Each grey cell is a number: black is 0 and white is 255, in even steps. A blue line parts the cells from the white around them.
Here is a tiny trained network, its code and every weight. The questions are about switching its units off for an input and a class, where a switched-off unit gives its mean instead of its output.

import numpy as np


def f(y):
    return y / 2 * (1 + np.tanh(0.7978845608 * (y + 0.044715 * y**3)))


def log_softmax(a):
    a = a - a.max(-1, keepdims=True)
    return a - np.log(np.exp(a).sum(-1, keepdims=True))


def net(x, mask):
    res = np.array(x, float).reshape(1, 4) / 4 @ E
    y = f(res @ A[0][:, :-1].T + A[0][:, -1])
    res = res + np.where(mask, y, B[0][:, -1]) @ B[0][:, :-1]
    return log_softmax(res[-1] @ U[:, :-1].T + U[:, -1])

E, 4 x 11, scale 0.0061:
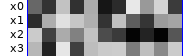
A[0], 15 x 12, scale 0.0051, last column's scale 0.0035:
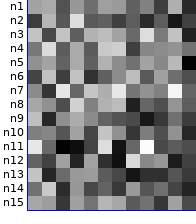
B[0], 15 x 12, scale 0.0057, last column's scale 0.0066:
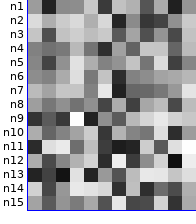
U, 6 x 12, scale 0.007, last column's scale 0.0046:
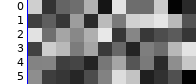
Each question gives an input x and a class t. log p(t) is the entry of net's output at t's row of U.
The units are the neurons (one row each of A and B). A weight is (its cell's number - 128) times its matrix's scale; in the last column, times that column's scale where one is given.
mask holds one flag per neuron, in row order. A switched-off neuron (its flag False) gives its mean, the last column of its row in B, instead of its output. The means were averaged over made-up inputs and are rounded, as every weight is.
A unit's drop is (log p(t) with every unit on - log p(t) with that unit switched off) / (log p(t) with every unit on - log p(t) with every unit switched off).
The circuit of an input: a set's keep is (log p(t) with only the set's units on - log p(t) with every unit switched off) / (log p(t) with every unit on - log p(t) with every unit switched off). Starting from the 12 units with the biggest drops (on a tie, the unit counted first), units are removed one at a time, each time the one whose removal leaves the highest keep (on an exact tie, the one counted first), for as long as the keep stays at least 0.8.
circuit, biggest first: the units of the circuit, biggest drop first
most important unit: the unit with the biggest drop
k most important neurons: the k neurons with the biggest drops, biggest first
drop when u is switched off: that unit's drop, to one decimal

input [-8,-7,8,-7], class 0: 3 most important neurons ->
(n15 n10 n1)
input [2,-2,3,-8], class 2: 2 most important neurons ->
(n2 n14)
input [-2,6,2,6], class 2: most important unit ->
n7
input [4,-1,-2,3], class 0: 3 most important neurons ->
(n11 n13 n12)
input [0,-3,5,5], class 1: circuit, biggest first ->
(n13 n9)
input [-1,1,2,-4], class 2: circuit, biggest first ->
(n2 n11)
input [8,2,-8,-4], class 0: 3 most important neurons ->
(n12 n13 n9)
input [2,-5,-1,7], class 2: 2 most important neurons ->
(n3 n7)
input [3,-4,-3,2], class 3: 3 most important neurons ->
(n13 n11 n9)
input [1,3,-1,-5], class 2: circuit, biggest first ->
(n11 n2 n14)
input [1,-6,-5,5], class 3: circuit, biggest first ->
(n11 n13)
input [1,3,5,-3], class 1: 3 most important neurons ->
(n13 n9 n11)
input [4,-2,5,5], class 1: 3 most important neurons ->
(n13 n9 n2)
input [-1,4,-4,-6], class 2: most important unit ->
n2
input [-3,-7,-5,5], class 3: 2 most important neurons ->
(n11 n13)
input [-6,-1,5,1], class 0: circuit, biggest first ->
(n15 n8)
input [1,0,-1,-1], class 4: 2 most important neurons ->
(n11 n13)
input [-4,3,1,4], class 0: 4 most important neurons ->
(n11 n2 n8 n6)
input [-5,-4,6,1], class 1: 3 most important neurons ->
(n13 n9 n12)
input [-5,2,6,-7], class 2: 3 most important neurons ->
(n2 n14 n12)
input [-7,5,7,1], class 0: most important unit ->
n8
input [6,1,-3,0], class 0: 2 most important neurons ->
(n12 n11)
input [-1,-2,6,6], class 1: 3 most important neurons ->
(n13 n9 n2)
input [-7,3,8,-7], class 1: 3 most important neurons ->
(n13 n9 n12)
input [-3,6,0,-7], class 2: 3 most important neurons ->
(n2 n14 n11)
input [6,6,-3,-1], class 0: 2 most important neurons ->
(n11 n12)
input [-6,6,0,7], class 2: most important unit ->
n7
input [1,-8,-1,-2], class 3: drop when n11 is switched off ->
0.6
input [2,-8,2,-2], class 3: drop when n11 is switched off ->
0.8
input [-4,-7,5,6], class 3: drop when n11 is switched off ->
1.4
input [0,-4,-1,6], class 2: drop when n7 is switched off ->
0.1
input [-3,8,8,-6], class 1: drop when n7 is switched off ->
0.0
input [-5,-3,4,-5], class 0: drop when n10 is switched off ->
0.5
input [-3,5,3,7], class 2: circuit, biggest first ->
(n7)
